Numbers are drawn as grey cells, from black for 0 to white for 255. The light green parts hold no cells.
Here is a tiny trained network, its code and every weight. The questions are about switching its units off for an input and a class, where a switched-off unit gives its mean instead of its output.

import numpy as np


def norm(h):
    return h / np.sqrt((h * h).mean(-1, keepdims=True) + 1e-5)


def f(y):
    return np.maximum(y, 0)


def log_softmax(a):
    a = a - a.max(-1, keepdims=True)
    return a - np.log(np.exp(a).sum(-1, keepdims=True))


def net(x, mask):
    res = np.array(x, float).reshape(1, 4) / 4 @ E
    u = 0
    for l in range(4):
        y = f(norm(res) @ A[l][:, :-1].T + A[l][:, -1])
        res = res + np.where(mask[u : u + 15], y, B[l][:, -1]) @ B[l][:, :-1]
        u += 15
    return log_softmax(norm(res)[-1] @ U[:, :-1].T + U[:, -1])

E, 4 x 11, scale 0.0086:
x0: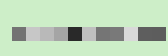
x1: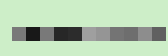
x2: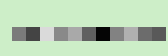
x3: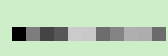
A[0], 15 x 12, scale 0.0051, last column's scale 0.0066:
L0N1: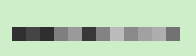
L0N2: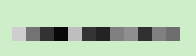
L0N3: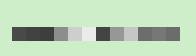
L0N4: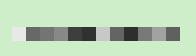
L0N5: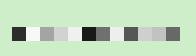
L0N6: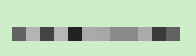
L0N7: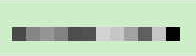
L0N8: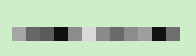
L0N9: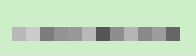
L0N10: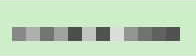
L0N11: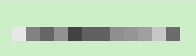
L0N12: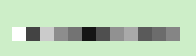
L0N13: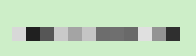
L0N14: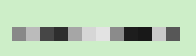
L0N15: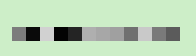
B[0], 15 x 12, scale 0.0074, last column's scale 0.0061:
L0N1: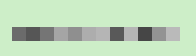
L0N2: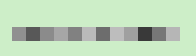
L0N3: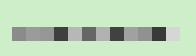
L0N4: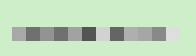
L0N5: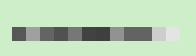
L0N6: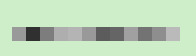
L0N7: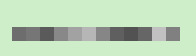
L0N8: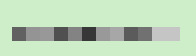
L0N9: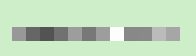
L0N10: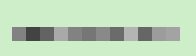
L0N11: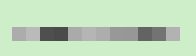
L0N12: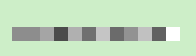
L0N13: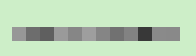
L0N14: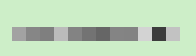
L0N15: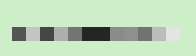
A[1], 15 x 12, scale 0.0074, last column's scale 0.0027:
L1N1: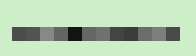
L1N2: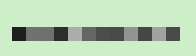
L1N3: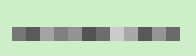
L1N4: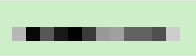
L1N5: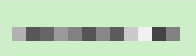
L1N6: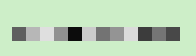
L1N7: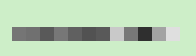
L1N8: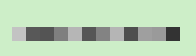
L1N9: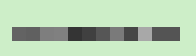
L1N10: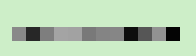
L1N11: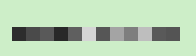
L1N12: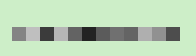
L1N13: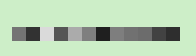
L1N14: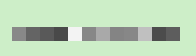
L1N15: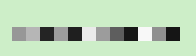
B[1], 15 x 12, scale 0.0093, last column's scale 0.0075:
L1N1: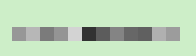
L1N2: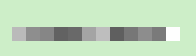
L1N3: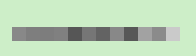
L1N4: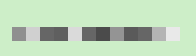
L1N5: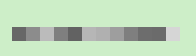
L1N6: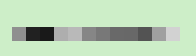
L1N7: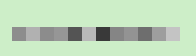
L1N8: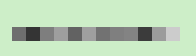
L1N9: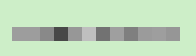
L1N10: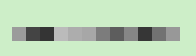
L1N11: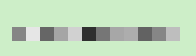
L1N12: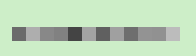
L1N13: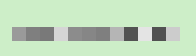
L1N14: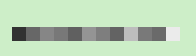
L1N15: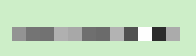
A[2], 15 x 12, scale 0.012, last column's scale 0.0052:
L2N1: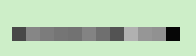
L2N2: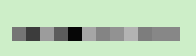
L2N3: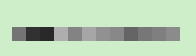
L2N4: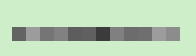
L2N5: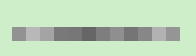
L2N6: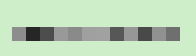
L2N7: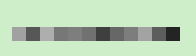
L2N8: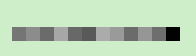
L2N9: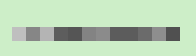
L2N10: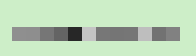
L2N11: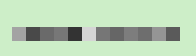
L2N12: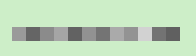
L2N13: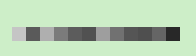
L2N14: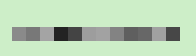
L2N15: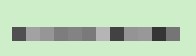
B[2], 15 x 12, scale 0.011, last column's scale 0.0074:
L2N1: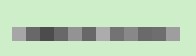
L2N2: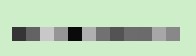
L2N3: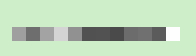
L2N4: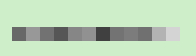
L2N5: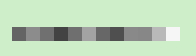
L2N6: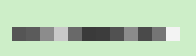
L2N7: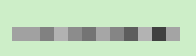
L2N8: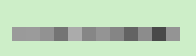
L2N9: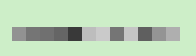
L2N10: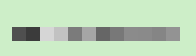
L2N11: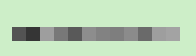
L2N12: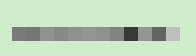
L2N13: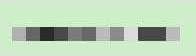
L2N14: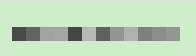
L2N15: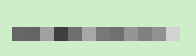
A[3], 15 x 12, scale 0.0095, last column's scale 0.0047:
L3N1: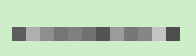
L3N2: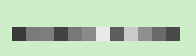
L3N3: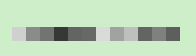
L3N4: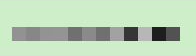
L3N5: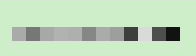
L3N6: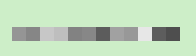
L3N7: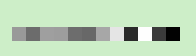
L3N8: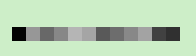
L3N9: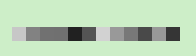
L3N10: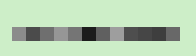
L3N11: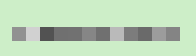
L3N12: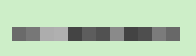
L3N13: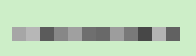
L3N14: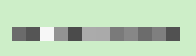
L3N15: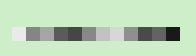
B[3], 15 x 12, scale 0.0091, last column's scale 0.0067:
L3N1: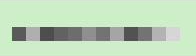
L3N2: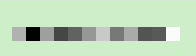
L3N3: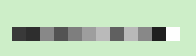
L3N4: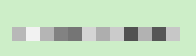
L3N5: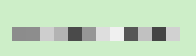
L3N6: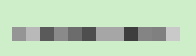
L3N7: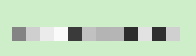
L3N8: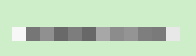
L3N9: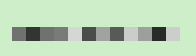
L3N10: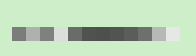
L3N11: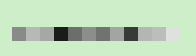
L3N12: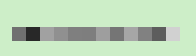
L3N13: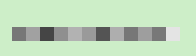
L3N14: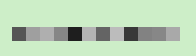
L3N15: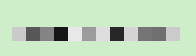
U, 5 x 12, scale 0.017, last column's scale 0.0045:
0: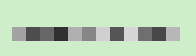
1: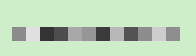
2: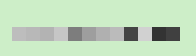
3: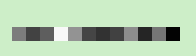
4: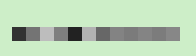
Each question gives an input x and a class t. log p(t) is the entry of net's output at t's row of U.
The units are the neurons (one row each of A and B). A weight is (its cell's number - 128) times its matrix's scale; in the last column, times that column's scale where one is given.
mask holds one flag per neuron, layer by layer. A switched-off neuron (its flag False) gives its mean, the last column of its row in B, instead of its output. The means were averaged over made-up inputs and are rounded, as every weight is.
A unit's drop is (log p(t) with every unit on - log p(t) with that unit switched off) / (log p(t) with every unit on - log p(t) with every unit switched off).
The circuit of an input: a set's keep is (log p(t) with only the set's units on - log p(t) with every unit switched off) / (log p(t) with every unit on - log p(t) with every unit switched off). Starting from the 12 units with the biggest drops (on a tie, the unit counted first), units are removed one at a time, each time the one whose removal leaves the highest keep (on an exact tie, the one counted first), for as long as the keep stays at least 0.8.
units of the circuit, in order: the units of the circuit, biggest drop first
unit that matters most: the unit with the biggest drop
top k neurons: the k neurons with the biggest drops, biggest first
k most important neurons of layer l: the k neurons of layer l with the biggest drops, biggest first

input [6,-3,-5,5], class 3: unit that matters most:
L0N12
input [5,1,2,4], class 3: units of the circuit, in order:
L1N6, L2N6
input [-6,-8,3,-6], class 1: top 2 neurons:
L0N5, L1N2
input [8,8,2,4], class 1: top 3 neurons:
L1N11, L0N8, L1N1
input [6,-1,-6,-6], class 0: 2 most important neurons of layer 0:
L0N4, L0N15
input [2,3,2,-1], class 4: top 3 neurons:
L0N15, L0N12, L1N11
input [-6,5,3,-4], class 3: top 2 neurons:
L1N8, L1N10
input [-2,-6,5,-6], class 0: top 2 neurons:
L0N12, L0N15
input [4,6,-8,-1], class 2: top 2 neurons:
L1N15, L0N14
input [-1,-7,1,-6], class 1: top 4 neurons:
L0N5, L1N2, L0N3, L2N5
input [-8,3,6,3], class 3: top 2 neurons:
L1N10, L0N1
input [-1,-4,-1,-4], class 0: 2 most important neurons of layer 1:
L1N4, L1N11
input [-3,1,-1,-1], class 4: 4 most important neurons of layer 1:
L1N5, L1N6, L1N14, L1N11
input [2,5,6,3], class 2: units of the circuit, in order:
L1N13
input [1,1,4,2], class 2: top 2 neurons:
L1N13, L0N4
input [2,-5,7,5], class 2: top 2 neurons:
L1N13, L0N15
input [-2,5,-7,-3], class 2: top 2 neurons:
L0N14, L1N15
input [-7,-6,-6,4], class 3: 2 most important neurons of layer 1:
L1N4, L1N8
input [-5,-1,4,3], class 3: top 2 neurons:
L0N1, L2N6
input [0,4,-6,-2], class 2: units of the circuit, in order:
L1N15
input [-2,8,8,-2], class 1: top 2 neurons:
L1N4, L0N15
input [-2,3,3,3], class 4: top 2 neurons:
L1N2, L0N15
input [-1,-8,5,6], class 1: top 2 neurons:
L0N5, L0N12
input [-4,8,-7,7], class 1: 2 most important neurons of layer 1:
L1N11, L1N4
